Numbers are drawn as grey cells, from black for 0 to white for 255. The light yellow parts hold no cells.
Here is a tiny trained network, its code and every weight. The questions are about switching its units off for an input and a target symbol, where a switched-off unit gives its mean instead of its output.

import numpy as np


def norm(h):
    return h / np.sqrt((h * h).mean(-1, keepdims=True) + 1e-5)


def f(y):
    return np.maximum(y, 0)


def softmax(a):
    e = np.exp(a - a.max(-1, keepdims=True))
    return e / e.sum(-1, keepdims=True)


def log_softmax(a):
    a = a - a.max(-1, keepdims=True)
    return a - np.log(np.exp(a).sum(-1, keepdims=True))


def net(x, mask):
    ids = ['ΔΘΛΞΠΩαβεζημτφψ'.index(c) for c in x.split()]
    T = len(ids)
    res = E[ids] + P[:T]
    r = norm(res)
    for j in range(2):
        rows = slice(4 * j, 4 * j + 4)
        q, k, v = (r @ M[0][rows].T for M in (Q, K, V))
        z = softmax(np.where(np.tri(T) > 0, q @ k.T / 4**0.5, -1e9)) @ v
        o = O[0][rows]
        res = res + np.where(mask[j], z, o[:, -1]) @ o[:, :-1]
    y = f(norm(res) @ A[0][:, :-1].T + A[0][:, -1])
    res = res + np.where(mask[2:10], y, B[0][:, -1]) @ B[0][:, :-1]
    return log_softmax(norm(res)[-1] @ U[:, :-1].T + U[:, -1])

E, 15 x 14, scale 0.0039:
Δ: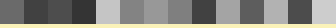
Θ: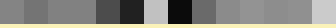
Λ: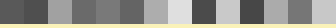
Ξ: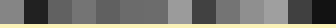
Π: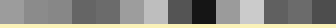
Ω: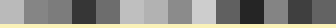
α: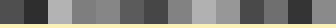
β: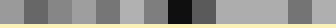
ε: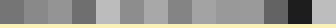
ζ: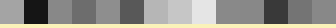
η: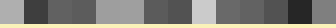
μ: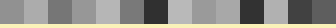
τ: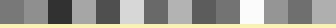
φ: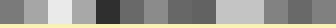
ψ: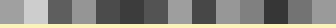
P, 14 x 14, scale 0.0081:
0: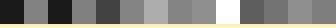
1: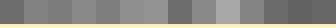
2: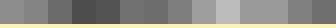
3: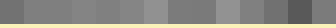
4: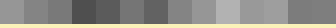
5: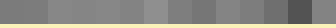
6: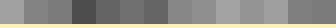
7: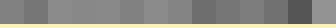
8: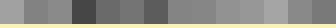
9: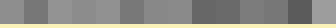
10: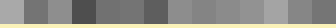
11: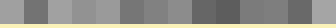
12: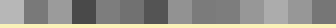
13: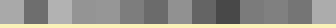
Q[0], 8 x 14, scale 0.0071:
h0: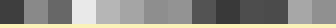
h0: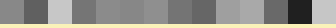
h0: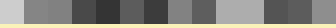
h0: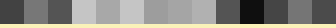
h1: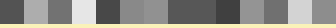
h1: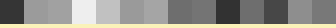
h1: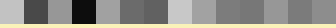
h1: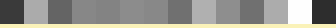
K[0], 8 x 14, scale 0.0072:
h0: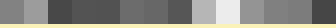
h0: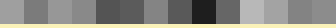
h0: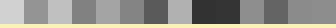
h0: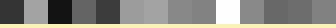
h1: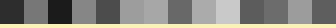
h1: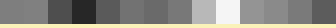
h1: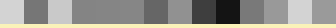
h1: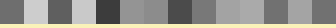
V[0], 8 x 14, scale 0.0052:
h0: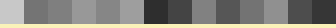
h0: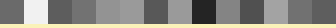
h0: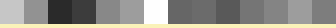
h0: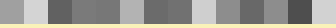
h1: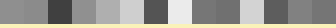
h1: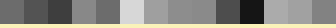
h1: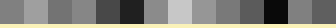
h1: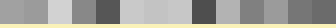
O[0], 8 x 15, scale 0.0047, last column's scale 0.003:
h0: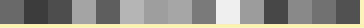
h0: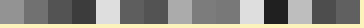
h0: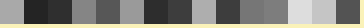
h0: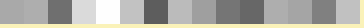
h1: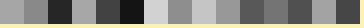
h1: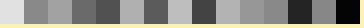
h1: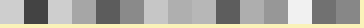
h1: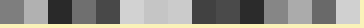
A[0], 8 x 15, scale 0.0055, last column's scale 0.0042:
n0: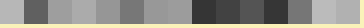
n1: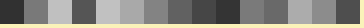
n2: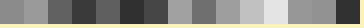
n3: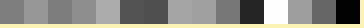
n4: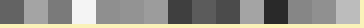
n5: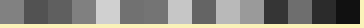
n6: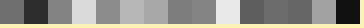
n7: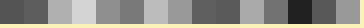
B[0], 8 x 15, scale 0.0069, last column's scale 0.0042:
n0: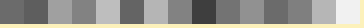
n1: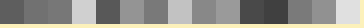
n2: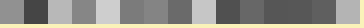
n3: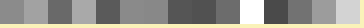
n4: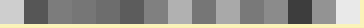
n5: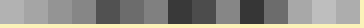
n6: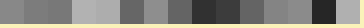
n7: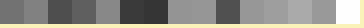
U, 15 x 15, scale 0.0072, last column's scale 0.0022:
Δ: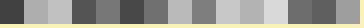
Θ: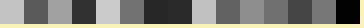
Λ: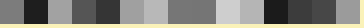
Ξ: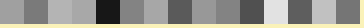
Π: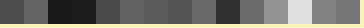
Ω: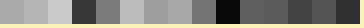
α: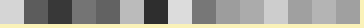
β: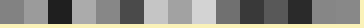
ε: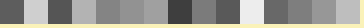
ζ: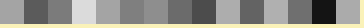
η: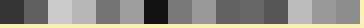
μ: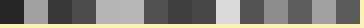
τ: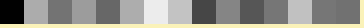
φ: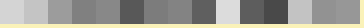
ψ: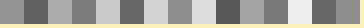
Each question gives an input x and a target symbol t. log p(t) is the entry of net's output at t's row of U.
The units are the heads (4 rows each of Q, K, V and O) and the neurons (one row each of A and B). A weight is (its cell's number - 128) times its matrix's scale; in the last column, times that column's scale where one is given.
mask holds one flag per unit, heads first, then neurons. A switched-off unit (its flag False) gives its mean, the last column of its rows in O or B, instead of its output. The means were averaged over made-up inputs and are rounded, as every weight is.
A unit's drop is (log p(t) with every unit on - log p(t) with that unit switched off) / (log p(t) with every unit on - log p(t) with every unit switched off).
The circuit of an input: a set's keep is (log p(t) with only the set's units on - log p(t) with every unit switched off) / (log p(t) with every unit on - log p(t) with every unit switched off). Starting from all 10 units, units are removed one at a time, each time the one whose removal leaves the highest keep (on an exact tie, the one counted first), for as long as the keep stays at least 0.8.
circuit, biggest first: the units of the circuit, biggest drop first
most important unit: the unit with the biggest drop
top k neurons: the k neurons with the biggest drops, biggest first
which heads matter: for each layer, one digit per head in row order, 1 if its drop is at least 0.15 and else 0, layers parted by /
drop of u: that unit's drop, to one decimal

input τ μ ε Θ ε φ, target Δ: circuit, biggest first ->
h0, n7
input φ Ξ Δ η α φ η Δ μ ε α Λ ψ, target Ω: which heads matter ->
01
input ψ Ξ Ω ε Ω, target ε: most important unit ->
n3
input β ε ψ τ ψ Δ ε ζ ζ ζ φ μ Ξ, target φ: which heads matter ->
10
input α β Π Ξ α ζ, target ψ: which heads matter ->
01
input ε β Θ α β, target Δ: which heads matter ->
10
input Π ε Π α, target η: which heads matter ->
01
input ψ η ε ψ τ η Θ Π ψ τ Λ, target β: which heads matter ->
01
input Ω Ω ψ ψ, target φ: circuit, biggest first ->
h0, n5
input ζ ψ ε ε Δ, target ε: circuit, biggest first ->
n3, h0
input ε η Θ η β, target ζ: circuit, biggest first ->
h0, n6
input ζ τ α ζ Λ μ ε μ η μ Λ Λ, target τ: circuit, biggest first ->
h1, n4
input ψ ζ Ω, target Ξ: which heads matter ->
10
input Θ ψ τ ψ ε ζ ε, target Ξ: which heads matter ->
10
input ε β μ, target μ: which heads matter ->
01
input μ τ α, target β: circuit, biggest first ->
h1
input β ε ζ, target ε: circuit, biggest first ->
h0, n3
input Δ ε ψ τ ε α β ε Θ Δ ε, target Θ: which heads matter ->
11
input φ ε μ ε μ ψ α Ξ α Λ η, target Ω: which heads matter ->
11
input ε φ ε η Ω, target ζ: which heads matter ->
10
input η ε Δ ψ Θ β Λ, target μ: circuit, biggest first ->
h1
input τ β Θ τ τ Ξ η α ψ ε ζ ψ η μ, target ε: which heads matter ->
00
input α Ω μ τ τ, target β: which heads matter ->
01
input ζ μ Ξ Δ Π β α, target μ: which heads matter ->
01
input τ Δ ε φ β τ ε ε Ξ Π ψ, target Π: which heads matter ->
11
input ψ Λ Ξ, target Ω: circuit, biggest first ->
h1, h0
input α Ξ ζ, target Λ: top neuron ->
n7
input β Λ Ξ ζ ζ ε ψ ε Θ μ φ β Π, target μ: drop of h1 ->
0.9
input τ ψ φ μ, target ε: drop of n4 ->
0.0
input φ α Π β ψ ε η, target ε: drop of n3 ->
0.5
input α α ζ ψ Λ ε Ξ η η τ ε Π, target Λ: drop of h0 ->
0.9
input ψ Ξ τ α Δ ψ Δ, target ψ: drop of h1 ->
0.6
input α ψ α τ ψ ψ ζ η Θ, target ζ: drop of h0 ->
1.0
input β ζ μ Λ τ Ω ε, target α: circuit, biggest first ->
h0
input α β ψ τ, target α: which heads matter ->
00
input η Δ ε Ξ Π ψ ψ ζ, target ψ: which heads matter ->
01
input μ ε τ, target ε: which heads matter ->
10
